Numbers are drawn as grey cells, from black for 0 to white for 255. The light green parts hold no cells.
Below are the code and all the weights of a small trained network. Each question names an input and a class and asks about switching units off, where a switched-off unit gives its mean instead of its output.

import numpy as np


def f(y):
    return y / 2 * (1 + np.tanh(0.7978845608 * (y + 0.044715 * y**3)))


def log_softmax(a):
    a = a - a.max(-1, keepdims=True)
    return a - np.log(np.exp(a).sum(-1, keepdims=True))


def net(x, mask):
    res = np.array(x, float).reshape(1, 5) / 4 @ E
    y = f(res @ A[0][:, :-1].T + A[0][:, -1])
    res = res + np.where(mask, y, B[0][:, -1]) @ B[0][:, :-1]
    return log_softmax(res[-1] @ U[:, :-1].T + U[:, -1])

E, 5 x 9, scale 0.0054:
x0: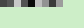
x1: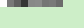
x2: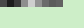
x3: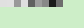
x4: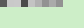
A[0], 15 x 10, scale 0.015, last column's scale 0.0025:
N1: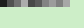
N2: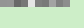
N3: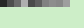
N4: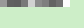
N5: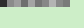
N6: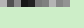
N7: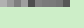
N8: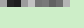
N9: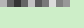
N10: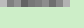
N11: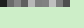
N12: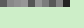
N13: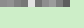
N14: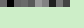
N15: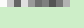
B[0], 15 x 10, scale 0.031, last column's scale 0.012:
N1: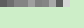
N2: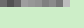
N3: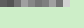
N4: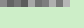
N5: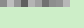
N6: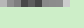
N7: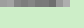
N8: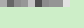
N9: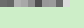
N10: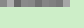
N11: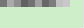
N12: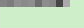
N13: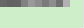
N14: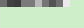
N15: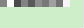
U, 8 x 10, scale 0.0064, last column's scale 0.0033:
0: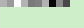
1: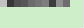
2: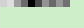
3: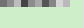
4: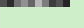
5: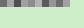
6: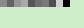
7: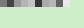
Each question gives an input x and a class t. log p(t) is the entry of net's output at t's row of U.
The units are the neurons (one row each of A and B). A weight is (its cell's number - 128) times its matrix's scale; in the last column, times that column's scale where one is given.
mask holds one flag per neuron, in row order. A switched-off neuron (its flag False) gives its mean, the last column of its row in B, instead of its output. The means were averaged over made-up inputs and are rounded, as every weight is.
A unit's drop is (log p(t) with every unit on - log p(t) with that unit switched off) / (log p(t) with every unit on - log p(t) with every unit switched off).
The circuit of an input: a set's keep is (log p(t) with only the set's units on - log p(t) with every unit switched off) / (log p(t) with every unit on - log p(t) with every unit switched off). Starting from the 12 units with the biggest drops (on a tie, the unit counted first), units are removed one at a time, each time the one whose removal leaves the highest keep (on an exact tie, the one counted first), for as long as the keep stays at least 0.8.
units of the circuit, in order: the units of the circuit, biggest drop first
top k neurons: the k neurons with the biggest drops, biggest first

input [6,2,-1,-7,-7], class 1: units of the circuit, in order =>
(N6 N14)
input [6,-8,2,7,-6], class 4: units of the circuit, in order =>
(N14)
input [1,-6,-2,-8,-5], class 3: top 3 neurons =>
(N11 N5 N8)
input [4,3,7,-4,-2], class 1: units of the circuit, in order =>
(N14 N8)
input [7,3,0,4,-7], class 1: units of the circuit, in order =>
(N14 N6)
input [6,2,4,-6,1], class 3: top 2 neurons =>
(N11 N5)
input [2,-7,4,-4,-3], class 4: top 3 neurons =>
(N14 N15 N9)
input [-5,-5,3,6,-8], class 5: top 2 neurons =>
(N15 N6)
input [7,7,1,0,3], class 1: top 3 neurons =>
(N15 N14 N11)
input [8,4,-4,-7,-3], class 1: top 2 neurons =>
(N6 N14)
